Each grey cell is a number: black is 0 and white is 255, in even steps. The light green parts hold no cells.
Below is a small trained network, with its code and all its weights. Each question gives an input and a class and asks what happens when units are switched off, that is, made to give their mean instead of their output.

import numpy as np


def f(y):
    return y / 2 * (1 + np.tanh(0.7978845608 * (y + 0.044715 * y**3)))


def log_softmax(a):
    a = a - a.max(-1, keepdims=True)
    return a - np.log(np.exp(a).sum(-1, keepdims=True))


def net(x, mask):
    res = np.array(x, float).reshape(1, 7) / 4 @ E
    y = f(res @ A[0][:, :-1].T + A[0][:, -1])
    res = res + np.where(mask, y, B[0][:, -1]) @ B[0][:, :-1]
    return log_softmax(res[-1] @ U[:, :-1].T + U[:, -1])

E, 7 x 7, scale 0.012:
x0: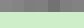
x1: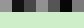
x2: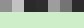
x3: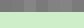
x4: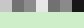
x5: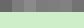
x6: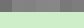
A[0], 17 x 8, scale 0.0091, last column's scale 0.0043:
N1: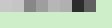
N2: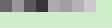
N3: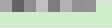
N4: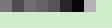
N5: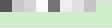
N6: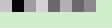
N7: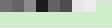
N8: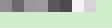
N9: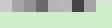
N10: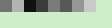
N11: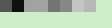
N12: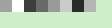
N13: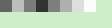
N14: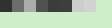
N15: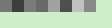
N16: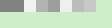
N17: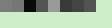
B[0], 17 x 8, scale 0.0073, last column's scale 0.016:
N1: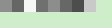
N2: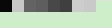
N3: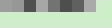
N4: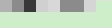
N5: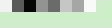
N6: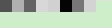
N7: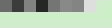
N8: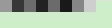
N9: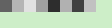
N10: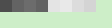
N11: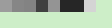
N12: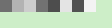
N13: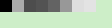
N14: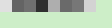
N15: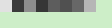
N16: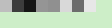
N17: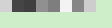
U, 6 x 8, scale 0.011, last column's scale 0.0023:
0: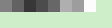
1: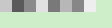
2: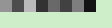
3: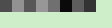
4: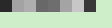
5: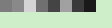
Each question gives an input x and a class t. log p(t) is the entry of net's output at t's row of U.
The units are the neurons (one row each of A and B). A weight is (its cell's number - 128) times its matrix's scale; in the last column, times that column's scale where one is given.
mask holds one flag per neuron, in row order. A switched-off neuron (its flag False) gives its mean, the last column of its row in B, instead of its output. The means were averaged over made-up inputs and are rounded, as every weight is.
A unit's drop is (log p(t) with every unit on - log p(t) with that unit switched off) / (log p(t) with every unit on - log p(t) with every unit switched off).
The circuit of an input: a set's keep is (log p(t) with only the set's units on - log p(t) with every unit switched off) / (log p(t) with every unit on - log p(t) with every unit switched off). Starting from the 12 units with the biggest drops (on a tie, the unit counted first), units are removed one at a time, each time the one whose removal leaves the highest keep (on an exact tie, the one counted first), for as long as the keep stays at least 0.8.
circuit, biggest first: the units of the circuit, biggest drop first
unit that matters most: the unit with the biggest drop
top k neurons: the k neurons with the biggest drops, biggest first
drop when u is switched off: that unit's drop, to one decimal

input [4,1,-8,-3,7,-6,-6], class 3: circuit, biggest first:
(N6)
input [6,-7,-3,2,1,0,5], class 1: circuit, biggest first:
(N7, N8)
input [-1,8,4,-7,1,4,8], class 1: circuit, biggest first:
(N4, N13)
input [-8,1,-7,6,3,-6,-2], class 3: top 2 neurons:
(N6, N11)
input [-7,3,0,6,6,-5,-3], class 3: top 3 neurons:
(N6, N5, N16)
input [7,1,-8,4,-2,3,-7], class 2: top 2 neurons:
(N11, N8)
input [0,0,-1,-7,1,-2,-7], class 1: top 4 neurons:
(N2, N13, N11, N7)
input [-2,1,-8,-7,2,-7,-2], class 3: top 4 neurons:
(N6, N11, N8, N17)
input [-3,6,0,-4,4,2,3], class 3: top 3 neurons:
(N6, N5, N16)
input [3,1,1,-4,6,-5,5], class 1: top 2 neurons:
(N2, N11)
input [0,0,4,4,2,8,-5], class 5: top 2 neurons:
(N5, N16)
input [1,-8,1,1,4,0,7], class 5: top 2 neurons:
(N12, N9)
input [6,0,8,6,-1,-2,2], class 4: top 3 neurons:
(N5, N16, N12)
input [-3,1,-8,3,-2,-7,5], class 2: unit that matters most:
N11
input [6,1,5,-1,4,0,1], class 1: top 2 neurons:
(N4, N17)
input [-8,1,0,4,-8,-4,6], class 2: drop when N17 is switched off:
0.2
